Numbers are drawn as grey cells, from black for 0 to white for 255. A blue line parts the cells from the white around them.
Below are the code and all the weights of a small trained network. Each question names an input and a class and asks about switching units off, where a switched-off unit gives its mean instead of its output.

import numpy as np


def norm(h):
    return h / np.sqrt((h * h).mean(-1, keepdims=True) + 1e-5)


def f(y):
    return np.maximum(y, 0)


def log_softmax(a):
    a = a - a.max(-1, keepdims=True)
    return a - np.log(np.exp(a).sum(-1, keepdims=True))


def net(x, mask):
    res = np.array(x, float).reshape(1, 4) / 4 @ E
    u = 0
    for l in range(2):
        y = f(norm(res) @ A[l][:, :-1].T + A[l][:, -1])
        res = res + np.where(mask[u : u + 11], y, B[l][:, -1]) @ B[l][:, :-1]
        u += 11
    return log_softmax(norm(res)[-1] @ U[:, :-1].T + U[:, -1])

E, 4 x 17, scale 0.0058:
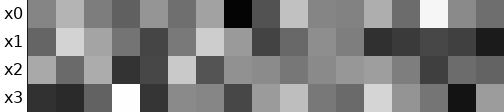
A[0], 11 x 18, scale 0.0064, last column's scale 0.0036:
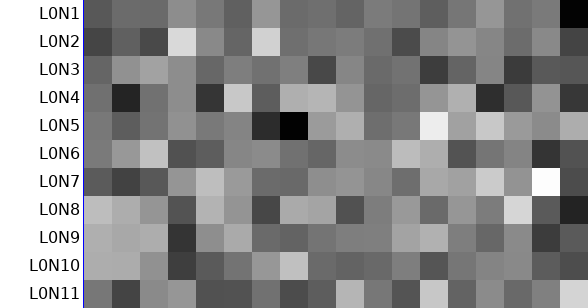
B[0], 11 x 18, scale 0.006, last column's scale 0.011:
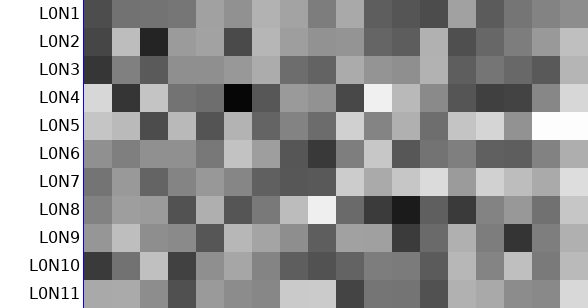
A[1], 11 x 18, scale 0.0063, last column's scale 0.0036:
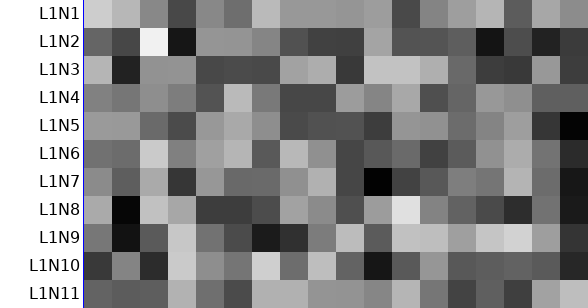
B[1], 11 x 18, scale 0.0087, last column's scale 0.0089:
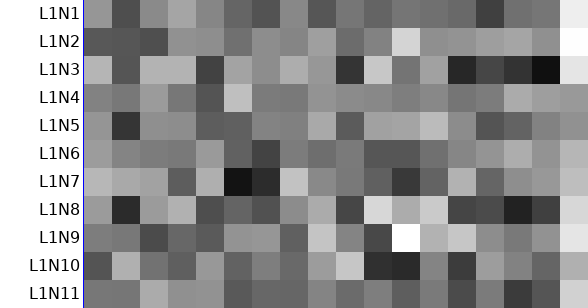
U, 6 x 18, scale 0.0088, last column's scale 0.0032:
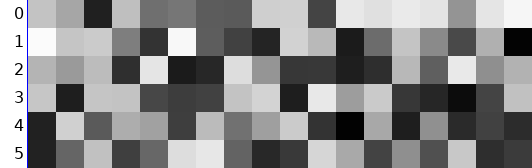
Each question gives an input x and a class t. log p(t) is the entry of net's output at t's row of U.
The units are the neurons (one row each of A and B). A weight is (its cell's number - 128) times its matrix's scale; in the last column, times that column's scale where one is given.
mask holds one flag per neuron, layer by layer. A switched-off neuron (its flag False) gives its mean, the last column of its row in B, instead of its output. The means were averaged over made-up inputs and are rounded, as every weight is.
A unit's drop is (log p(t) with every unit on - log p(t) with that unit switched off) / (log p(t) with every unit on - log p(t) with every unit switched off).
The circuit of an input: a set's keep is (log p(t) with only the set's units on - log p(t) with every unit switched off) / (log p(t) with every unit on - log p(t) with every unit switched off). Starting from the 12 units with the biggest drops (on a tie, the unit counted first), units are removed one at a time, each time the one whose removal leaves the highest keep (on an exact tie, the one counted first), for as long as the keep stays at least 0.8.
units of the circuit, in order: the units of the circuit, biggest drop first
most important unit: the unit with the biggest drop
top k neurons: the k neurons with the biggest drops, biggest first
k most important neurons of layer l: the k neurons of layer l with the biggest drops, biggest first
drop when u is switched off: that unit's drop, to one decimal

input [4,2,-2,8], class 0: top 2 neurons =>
[L0N5; L0N8]
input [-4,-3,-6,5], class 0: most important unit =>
L0N7
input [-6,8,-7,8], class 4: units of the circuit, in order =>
[L0N2; L1N10]
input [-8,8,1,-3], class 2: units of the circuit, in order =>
[L0N10; L1N3]
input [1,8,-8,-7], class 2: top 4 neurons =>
[L0N7; L0N5; L1N3; L1N6]
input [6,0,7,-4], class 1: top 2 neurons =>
[L0N9; L0N6]
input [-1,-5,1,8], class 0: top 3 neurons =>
[L0N5; L0N7; L1N9]
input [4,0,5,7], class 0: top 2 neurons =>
[L0N5; L1N8]
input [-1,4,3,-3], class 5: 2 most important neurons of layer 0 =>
[L0N6; L0N11]
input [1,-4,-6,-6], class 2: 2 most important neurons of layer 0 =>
[L0N8; L0N5]
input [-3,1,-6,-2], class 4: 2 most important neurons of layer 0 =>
[L0N11; L0N2]
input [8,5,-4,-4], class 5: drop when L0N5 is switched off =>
0.4
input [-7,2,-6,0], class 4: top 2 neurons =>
[L0N2; L1N10]
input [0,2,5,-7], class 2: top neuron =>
[L0N8]
